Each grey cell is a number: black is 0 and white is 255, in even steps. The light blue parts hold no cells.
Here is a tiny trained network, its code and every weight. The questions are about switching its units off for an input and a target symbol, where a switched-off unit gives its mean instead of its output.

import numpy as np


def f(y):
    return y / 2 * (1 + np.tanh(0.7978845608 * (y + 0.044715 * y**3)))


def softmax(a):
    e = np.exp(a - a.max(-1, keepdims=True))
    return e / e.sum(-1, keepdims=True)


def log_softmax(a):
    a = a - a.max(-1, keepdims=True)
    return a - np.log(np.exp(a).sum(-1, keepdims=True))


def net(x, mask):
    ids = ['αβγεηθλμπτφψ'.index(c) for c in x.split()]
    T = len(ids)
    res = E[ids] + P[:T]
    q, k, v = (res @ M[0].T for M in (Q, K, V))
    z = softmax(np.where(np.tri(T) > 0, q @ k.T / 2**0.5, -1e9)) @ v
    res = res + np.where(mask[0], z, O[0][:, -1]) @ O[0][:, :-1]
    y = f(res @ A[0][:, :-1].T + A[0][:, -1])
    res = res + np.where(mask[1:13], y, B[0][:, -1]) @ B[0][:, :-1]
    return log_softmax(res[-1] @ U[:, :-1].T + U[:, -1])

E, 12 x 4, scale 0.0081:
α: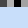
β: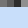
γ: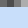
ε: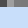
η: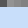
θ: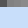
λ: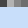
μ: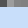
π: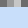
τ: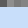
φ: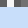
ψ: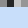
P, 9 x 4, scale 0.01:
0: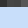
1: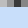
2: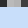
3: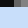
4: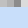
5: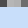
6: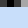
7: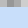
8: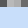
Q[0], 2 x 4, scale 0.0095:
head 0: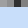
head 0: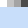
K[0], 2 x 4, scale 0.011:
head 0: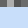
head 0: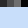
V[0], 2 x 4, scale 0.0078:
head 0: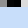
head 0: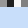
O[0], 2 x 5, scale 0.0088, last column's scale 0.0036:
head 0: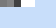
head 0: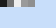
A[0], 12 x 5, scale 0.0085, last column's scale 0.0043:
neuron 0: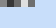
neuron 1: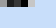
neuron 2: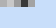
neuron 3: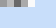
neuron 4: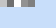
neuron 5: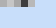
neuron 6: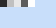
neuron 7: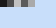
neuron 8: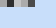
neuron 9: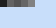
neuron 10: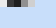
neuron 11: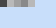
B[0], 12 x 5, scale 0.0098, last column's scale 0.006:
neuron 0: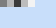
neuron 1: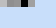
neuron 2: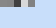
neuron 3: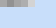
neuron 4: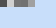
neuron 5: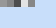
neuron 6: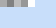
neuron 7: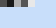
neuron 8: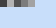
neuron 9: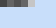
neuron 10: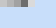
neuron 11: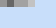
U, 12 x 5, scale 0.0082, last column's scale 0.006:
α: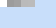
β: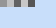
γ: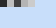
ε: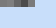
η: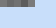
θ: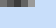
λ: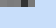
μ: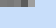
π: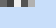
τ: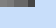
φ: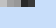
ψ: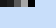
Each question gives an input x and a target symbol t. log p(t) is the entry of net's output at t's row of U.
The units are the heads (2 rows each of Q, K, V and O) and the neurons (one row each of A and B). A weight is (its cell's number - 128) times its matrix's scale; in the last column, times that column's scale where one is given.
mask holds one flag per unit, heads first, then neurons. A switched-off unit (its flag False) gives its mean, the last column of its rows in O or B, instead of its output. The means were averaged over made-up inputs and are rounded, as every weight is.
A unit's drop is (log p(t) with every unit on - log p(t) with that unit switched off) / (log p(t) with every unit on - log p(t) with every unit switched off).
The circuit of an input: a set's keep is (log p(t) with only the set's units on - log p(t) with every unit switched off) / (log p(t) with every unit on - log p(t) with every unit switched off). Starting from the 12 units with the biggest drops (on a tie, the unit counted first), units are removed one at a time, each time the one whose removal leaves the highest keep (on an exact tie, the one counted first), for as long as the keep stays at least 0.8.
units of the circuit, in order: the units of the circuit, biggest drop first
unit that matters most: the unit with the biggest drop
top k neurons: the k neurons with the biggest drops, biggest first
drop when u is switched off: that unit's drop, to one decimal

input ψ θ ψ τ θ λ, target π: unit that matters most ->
neuron 0
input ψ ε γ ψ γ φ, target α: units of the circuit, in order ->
(neuron 6; neuron 11; neuron 3)
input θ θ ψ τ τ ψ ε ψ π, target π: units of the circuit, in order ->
(head 0; neuron 0)
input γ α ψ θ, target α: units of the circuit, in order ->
(head 0; neuron 10)
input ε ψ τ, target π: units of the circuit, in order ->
(neuron 0; neuron 6; neuron 7)
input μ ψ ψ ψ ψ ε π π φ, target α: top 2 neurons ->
(neuron 6; neuron 5)
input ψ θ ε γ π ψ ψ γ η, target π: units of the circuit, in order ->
(head 0; neuron 0; neuron 7)
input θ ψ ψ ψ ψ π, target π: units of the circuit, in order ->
(head 0; neuron 7)
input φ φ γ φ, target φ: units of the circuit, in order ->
(head 0; neuron 1)
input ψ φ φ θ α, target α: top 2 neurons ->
(neuron 10; neuron 3)
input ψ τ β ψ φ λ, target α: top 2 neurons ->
(neuron 6; neuron 5)
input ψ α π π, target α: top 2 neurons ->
(neuron 10; neuron 7)
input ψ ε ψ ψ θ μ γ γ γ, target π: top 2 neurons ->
(neuron 0; neuron 6)
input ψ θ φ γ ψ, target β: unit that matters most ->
neuron 7
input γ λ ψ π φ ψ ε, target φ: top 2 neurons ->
(neuron 1; neuron 10)
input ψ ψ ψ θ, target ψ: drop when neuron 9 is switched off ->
0.1
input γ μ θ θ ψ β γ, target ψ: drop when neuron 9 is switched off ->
0.1
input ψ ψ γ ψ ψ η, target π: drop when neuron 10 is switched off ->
0.0
